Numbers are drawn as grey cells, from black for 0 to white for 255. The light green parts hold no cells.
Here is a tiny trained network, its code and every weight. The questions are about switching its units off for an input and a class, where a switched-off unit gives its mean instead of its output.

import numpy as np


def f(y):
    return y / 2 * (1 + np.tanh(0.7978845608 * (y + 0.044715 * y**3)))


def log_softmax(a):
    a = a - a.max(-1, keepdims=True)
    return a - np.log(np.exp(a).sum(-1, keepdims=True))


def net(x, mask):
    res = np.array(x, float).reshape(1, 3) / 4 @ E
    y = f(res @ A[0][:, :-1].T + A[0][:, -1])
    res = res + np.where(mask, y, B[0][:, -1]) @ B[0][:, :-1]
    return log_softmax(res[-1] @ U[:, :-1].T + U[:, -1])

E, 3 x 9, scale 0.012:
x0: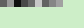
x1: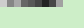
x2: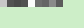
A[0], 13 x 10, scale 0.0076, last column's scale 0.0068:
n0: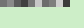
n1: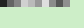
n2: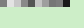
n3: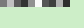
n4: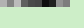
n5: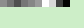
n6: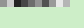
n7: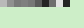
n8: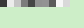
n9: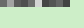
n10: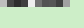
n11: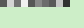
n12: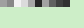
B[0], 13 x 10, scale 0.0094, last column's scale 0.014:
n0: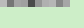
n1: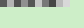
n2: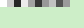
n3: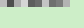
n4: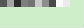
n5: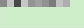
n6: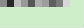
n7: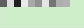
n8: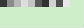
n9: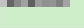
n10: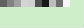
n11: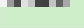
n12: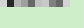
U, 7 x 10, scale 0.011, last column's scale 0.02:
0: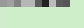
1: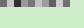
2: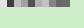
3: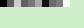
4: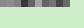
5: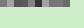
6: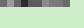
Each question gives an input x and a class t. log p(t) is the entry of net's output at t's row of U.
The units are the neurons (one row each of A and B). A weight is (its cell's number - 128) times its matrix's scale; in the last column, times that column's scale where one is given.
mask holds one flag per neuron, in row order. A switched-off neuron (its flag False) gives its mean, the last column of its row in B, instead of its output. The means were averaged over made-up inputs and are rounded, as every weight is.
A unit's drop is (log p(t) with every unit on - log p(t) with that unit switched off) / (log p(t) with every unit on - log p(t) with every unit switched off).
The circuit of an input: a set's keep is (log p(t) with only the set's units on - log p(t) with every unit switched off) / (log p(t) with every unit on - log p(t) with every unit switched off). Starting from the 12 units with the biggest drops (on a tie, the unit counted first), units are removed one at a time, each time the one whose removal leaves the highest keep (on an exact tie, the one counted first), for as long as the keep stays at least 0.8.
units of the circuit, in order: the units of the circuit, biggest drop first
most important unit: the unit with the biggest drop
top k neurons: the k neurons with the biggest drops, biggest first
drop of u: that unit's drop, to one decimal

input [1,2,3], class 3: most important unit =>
n11
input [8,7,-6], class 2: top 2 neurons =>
n6; n3
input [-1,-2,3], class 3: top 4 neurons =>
n11; n2; n7; n8
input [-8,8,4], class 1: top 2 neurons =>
n4; n7
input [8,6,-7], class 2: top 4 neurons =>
n6; n3; n10; n0
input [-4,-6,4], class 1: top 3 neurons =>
n1; n8; n5
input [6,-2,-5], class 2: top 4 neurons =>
n10; n6; n3; n0
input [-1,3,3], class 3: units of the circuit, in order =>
n11; n2
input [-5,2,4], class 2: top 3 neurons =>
n12; n8; n11
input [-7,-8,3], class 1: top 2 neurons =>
n1; n5
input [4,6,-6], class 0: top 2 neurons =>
n8; n11
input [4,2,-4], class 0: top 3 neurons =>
n8; n12; n11
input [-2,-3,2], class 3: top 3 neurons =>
n4; n7; n2
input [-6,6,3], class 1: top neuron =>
n4
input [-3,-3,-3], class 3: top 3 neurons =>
n4; n7; n10
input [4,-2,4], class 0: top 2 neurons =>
n10; n12
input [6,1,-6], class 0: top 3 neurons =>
n8; n11; n12
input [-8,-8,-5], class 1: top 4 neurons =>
n1; n5; n6; n3
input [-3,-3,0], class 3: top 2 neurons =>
n4; n7
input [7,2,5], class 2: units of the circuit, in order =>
n6
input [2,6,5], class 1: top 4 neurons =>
n4; n7; n8; n11
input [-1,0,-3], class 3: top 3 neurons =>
n10; n7; n5
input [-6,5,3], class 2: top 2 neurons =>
n12; n1
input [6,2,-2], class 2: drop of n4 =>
0.0
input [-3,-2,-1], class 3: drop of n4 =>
0.3
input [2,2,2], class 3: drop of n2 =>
0.1
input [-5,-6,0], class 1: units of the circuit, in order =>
n1
